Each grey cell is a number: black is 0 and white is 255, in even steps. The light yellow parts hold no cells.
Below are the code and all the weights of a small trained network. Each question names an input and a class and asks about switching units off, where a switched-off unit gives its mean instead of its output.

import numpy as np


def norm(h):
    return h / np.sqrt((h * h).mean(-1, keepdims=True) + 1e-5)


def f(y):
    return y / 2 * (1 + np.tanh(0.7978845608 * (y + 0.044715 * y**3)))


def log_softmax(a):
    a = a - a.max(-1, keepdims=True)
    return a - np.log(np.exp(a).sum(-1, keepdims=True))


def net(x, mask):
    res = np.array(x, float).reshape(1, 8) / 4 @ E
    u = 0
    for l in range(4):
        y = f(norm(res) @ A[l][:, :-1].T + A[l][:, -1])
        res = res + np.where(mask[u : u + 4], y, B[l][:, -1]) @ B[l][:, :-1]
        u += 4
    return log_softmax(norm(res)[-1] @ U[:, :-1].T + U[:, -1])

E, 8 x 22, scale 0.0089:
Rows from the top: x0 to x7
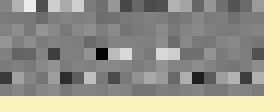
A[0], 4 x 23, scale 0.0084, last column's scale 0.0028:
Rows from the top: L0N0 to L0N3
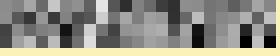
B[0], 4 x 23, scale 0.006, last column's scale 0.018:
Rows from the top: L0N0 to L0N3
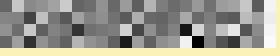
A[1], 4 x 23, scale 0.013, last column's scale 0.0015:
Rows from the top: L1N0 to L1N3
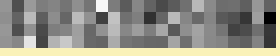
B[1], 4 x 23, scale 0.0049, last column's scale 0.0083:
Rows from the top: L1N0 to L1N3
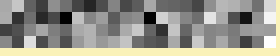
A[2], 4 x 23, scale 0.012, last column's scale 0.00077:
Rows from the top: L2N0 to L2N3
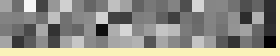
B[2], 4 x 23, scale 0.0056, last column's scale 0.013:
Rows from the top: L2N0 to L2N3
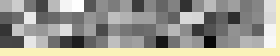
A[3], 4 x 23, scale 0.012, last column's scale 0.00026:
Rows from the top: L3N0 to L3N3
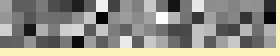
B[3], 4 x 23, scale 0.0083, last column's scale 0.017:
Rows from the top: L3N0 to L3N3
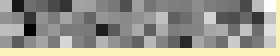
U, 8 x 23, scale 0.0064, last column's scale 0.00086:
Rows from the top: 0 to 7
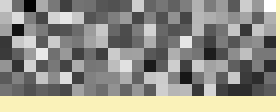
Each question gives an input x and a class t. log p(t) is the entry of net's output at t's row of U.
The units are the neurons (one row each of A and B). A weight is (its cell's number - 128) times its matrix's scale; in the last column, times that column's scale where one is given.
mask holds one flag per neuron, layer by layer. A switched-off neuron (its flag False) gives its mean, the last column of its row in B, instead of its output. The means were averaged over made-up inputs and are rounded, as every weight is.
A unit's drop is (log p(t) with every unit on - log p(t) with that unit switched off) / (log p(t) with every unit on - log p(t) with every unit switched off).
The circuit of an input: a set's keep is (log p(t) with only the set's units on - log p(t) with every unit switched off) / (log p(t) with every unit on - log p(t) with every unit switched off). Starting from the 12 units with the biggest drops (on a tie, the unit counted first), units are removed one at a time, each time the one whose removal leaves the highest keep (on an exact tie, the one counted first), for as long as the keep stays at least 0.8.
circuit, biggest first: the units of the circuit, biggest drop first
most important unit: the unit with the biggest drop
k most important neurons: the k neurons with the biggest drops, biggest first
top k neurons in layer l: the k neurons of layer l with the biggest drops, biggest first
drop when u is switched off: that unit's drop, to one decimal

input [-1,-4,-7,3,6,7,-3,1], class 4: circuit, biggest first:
L2N3
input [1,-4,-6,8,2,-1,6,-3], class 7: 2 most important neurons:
L0N3; L0N0
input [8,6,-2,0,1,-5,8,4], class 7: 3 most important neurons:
L0N3; L2N3; L1N1
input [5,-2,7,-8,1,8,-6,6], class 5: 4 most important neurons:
L0N0; L1N1; L0N2; L2N3
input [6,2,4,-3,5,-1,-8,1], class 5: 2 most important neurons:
L0N0; L1N1
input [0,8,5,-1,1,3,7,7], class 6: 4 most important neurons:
L0N2; L0N1; L2N3; L3N0
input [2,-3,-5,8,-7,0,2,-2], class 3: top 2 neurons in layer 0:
L0N2; L0N0
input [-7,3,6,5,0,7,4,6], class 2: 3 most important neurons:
L0N2; L0N1; L3N0
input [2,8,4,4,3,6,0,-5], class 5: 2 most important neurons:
L0N0; L0N3
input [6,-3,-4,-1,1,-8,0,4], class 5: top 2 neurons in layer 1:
L1N1; L1N3
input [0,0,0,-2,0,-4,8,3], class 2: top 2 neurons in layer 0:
L0N2; L0N1
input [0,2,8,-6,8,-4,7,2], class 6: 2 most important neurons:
L0N2; L0N1
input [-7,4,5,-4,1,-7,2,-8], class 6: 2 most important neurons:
L2N2; L2N3
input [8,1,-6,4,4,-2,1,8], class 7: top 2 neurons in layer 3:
L3N1; L3N3
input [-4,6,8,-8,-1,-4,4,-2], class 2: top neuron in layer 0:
L0N2
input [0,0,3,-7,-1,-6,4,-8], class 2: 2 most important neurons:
L0N2; L2N2
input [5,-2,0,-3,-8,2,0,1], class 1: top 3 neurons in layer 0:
L0N3; L0N1; L0N0
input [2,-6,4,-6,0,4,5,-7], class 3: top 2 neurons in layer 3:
L3N0; L3N2
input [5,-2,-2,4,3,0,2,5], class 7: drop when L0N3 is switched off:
0.2
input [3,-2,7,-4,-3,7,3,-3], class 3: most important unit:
L0N3
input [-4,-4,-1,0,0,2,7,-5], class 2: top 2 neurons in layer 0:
L0N2; L0N3
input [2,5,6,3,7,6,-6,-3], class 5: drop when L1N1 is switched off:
0.2
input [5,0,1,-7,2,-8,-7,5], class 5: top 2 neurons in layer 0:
L0N0; L0N2
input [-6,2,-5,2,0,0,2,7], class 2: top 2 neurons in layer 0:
L0N2; L0N1
